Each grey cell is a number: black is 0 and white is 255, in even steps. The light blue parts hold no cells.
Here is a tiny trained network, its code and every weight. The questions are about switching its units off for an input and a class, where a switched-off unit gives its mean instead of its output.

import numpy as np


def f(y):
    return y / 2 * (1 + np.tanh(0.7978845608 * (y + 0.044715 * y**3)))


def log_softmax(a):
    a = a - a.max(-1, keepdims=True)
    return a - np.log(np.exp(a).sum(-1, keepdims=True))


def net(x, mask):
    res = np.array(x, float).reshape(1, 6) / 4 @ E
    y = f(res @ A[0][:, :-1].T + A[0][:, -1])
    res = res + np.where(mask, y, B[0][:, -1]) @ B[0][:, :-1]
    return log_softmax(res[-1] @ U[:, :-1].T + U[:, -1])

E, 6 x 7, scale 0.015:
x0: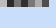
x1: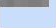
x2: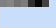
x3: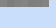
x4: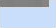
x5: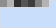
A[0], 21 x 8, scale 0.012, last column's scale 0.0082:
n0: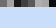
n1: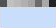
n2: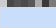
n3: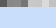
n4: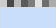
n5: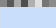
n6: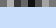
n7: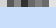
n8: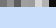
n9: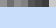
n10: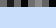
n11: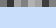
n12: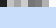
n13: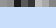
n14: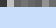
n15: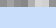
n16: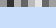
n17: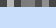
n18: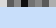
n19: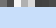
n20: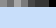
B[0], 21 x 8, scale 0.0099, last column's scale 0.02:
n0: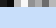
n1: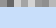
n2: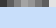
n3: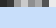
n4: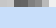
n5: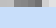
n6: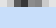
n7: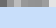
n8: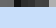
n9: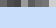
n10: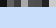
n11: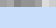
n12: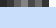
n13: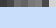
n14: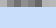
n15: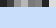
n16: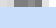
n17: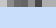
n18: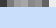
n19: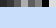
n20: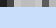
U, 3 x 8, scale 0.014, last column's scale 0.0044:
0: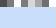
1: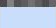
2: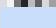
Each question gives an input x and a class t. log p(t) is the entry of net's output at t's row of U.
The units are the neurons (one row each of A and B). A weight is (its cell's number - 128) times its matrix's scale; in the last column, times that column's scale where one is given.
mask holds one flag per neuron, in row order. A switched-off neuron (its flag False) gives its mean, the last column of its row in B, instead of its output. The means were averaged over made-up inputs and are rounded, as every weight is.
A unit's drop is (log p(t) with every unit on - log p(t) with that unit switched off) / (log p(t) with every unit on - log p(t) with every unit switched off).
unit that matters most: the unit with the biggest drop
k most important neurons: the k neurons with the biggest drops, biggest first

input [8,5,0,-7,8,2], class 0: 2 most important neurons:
(n7 n18)
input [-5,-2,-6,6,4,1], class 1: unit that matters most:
n8
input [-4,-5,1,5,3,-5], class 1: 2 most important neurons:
(n19 n12)
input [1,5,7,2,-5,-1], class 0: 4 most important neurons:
(n20 n12 n8 n10)
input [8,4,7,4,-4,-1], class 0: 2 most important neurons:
(n20 n7)
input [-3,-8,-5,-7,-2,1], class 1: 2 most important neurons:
(n8 n7)
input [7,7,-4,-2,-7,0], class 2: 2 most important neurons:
(n16 n4)
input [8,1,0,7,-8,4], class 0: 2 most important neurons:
(n7 n18)
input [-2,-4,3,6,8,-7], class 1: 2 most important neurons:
(n19 n7)
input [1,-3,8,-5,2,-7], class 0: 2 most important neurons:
(n20 n12)
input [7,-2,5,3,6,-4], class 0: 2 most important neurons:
(n20 n7)
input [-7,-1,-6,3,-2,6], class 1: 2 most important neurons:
(n8 n12)
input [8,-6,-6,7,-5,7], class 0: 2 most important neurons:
(n0 n7)
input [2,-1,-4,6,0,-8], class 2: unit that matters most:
n16
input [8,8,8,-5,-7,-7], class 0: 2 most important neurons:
(n20 n7)
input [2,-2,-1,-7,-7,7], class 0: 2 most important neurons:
(n0 n12)
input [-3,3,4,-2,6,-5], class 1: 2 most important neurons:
(n19 n7)
